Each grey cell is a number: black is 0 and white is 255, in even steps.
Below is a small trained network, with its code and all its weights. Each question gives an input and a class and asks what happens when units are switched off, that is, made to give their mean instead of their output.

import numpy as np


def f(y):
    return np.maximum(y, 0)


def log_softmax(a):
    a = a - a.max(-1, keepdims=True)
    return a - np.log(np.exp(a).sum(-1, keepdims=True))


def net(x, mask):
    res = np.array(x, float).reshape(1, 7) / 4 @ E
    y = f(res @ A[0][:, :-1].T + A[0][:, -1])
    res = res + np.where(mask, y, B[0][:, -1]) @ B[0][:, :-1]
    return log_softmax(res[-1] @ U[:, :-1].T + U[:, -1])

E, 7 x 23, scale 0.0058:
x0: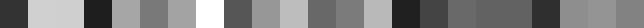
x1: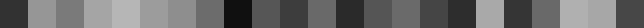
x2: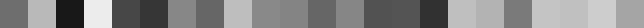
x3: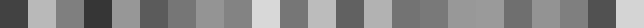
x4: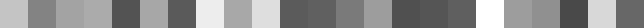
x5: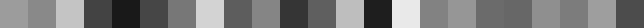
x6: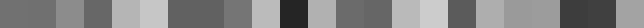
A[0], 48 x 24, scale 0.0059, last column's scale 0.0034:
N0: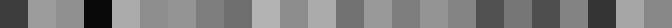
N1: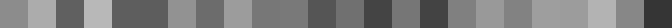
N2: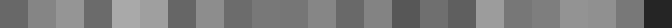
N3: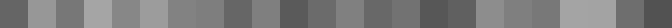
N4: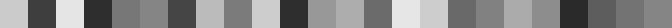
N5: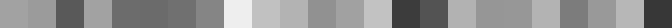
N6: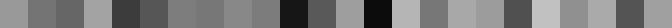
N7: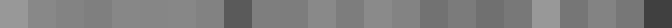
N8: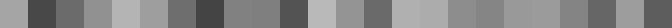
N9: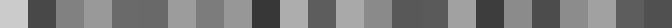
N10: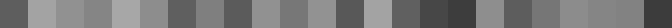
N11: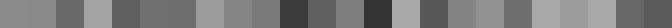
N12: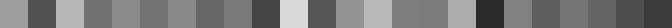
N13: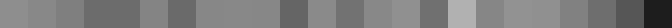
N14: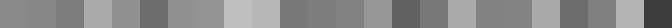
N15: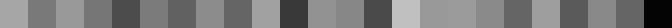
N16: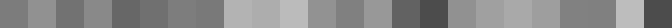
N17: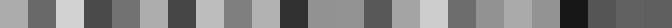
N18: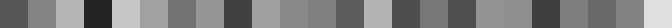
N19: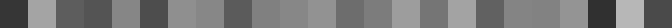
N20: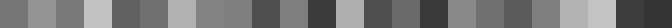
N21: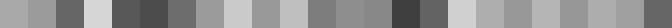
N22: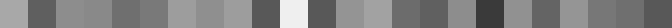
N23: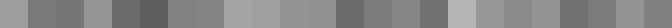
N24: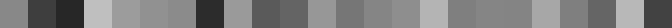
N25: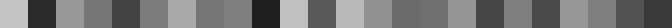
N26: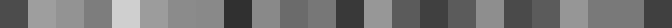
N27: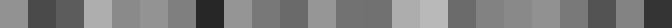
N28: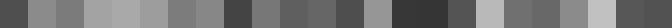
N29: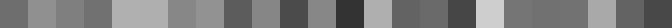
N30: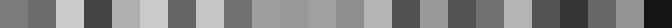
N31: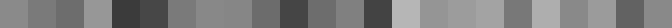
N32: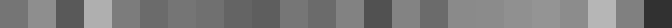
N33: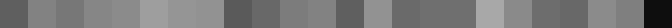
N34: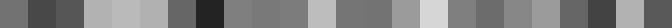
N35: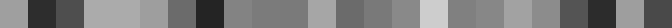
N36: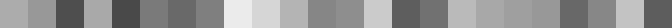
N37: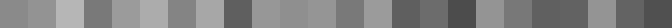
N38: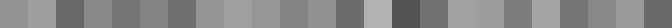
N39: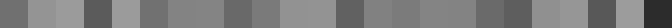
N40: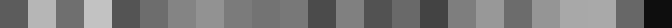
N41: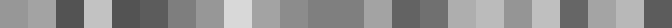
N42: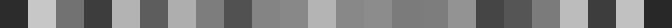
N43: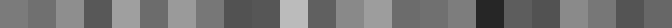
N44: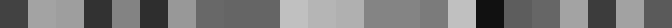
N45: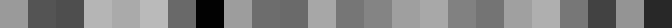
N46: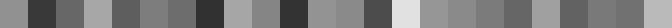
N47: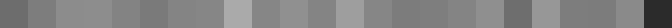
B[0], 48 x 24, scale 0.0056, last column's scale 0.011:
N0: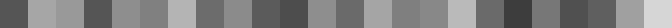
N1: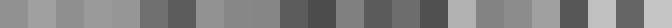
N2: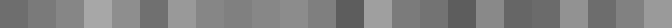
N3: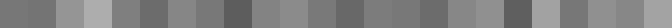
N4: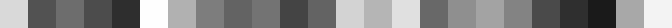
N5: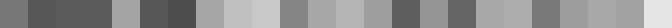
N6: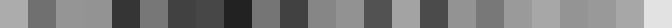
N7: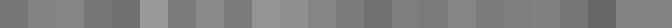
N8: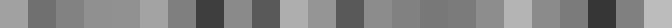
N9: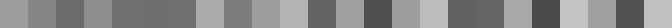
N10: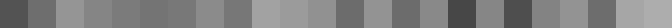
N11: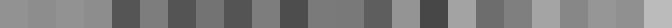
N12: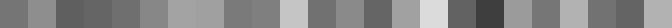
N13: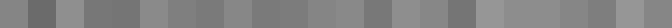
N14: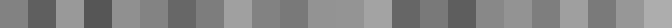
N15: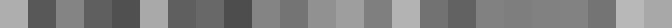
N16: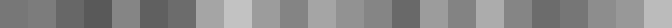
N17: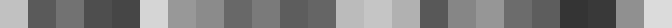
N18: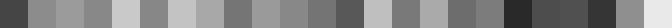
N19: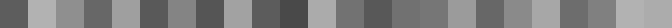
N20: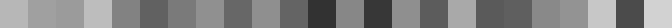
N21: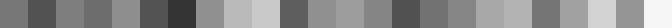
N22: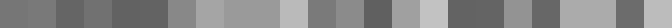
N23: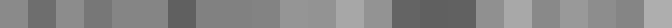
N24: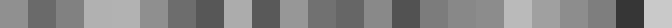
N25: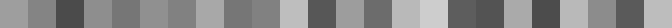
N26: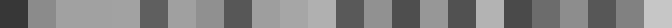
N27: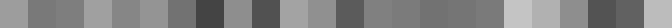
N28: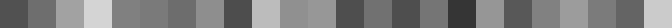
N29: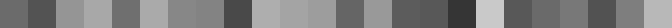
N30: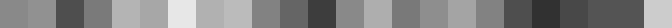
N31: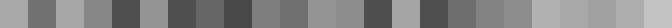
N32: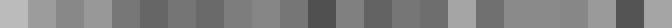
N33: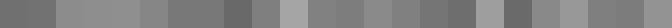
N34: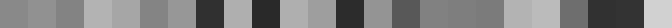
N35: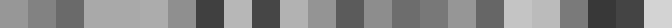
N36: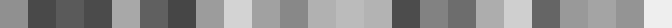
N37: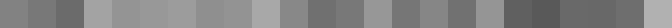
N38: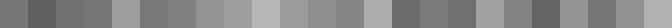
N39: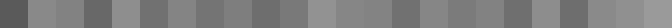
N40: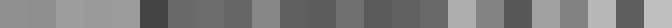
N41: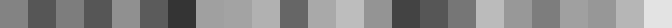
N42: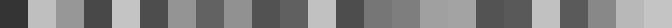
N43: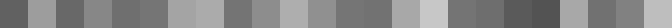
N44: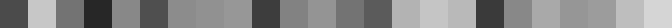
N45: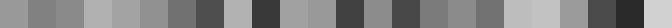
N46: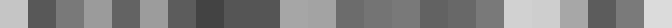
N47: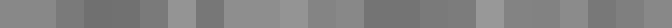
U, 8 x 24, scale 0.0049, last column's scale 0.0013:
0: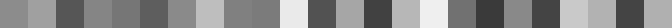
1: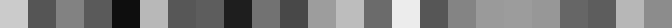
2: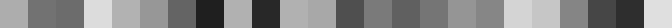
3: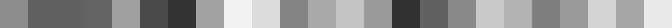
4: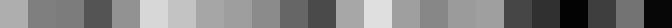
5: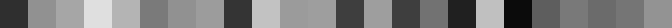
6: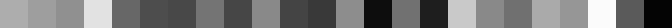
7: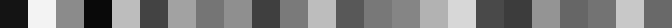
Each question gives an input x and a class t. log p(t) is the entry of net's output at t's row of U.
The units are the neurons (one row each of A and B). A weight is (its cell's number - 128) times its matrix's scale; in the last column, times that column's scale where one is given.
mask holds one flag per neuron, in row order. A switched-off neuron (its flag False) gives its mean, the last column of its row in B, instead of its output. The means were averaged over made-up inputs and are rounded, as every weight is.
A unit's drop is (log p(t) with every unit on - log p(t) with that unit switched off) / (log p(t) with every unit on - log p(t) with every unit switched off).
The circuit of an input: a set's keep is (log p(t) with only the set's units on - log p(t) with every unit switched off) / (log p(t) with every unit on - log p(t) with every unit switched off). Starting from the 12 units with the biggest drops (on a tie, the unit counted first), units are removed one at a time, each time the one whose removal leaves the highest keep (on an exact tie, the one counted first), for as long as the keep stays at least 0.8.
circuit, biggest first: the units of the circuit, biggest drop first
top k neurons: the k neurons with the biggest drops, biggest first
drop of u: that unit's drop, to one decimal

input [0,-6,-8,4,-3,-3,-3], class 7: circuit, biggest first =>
N44
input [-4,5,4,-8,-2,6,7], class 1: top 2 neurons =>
N6; N15
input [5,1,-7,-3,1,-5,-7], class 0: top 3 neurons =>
N12; N25; N22
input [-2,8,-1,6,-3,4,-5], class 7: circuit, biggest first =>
N42; N44
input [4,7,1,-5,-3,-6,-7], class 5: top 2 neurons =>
N28; N26
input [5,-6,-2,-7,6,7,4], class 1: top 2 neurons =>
N15; N18
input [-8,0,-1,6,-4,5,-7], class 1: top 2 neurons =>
N6; N31
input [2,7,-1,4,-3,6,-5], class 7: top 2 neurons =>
N44; N42
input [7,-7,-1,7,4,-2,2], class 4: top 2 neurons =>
N30; N18
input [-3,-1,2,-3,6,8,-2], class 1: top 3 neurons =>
N4; N15; N17
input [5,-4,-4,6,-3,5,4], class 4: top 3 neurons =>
N4; N17; N30
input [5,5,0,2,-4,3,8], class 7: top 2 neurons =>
N42; N0
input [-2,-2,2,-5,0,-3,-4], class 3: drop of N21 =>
0.3
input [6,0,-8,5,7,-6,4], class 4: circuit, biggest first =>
N30
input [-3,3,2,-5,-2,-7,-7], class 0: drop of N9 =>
0.2
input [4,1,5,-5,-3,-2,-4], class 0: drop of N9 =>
0.1
